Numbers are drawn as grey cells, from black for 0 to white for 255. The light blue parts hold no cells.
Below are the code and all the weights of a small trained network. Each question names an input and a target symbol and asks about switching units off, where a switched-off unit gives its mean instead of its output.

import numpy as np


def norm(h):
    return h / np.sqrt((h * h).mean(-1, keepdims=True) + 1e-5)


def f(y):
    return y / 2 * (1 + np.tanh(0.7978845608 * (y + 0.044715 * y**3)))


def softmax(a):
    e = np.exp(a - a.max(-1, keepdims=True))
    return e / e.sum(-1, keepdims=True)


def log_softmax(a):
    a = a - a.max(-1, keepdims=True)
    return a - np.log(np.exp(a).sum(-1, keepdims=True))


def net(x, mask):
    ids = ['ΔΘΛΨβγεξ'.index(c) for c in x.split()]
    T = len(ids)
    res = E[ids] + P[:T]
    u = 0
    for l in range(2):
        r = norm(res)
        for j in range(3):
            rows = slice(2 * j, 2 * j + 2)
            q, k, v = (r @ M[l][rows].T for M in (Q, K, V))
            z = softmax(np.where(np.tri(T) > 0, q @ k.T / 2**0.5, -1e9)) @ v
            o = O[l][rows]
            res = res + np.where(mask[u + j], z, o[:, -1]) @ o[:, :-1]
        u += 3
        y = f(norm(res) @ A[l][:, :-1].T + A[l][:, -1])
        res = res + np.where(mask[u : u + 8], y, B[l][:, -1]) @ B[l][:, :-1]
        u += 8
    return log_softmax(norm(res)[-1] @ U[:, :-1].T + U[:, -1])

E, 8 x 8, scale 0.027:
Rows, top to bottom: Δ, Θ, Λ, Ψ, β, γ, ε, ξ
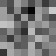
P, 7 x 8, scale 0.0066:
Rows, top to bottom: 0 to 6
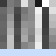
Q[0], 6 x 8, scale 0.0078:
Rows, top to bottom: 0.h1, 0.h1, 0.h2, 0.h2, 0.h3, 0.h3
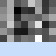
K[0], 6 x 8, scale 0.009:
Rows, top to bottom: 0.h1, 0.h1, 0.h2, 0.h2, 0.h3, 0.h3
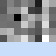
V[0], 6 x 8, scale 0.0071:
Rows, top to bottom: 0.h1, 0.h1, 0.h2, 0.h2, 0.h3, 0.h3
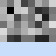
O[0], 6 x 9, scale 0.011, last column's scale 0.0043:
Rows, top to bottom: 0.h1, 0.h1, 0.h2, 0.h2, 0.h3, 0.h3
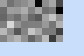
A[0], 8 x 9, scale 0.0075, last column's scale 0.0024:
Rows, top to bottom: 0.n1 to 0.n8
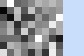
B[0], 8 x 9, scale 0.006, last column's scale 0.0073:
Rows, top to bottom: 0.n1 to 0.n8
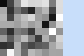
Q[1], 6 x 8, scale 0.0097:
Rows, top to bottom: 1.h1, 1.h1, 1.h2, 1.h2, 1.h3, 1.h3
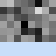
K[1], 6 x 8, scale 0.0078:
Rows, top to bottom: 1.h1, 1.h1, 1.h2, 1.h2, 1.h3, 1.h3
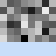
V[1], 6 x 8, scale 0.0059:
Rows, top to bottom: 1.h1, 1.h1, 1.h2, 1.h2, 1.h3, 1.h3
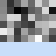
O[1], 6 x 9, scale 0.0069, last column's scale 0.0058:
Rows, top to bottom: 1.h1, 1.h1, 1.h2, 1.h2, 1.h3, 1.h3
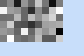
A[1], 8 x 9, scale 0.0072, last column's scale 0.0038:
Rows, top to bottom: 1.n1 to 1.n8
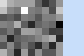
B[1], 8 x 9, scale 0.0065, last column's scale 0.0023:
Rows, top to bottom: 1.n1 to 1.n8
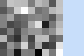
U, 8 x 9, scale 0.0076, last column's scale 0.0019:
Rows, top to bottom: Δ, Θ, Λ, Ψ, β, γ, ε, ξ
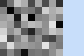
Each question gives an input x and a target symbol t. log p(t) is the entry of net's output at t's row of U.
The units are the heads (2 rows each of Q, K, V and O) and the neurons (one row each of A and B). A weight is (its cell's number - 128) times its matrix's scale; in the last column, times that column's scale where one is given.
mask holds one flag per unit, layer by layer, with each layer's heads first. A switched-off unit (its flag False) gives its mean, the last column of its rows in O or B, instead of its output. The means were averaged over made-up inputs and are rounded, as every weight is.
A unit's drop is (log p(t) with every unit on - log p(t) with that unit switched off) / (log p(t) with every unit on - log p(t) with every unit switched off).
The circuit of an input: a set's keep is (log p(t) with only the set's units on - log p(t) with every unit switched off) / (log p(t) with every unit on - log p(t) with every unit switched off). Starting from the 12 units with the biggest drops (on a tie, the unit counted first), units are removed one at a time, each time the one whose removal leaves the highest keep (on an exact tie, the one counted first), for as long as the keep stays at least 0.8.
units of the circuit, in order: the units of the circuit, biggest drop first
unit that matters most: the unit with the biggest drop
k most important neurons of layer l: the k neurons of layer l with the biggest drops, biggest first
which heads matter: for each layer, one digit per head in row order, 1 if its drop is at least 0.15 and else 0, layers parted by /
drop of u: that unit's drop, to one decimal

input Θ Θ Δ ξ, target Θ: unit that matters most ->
0.h1
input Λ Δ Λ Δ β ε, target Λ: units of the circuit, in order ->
0.h2, 1.h2
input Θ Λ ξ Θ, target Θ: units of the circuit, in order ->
0.h1, 1.h3, 0.h2
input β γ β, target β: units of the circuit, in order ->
1.h1, 0.h3, 0.n2
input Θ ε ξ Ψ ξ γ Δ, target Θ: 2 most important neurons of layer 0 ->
0.n4, 0.n3
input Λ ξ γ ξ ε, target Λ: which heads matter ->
110 / 110
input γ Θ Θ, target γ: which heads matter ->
010 / 010
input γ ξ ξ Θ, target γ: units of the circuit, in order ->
0.n3, 0.h2
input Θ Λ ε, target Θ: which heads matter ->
110 / 101
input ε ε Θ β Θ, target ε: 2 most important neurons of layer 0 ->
0.n8, 0.n2
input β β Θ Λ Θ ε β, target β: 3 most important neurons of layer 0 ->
0.n1, 0.n2, 0.n7
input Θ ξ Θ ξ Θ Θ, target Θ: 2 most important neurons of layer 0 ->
0.n3, 0.n4
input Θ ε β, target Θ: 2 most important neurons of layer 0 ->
0.n8, 0.n2
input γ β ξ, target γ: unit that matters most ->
0.h2
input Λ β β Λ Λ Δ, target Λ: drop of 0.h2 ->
0.4
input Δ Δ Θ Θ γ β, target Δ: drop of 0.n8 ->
0.0
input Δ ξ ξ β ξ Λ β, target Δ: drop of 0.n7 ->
0.1
